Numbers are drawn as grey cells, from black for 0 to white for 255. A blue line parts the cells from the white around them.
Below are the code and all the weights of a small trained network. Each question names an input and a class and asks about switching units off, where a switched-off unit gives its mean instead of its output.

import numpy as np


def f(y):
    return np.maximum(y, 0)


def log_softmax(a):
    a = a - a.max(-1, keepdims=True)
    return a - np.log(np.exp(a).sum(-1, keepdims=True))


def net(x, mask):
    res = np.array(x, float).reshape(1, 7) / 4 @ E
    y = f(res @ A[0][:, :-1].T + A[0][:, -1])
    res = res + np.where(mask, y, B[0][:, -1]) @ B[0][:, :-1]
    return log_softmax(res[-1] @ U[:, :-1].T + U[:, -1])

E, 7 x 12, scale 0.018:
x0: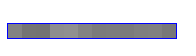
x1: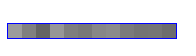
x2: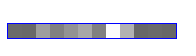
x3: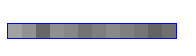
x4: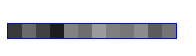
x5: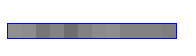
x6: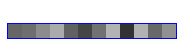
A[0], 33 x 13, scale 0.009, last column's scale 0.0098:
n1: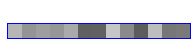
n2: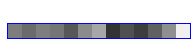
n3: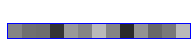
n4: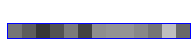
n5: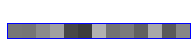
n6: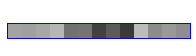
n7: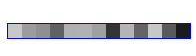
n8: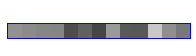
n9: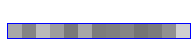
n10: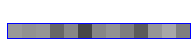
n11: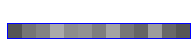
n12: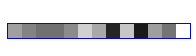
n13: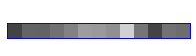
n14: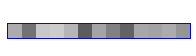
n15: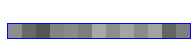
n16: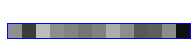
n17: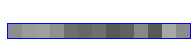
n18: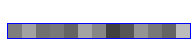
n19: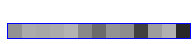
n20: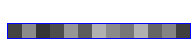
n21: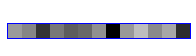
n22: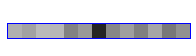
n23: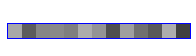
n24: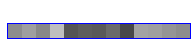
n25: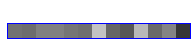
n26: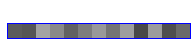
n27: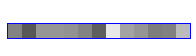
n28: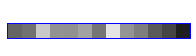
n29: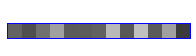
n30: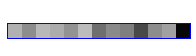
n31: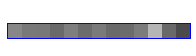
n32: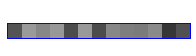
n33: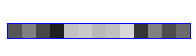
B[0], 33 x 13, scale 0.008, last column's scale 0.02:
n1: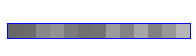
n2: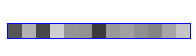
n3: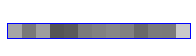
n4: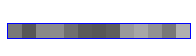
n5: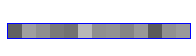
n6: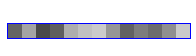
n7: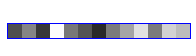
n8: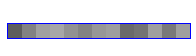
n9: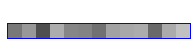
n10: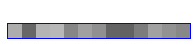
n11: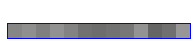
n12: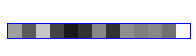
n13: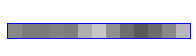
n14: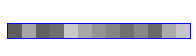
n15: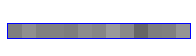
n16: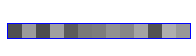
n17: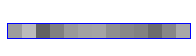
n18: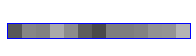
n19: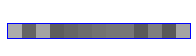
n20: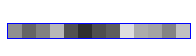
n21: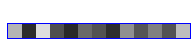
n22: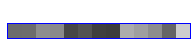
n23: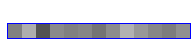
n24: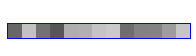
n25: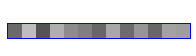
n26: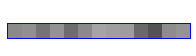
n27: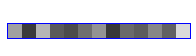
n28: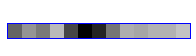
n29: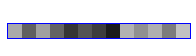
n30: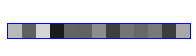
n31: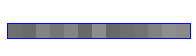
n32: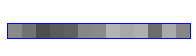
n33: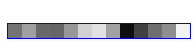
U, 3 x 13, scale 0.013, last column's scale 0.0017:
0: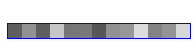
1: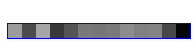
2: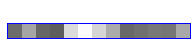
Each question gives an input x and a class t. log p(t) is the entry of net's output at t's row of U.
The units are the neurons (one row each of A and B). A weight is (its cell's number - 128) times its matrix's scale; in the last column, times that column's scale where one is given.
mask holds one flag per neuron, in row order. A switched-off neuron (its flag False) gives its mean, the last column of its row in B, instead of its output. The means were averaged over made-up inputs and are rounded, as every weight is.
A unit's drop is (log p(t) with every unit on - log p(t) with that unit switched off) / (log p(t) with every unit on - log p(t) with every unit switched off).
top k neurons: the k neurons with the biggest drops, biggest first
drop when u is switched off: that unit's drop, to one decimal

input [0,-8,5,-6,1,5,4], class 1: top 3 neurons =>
(n27, n7, n2)
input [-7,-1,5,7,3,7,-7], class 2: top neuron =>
(n33)
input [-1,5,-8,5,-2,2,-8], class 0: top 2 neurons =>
(n7, n2)
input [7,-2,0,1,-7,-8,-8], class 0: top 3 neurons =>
(n7, n9, n27)
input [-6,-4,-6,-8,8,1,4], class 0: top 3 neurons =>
(n2, n25, n12)
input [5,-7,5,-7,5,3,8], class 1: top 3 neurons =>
(n27, n29, n7)
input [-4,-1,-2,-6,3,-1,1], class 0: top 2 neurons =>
(n12, n27)
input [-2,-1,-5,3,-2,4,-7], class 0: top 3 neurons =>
(n7, n2, n27)
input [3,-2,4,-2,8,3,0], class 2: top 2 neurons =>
(n33, n12)
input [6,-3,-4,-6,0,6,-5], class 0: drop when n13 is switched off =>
0.1
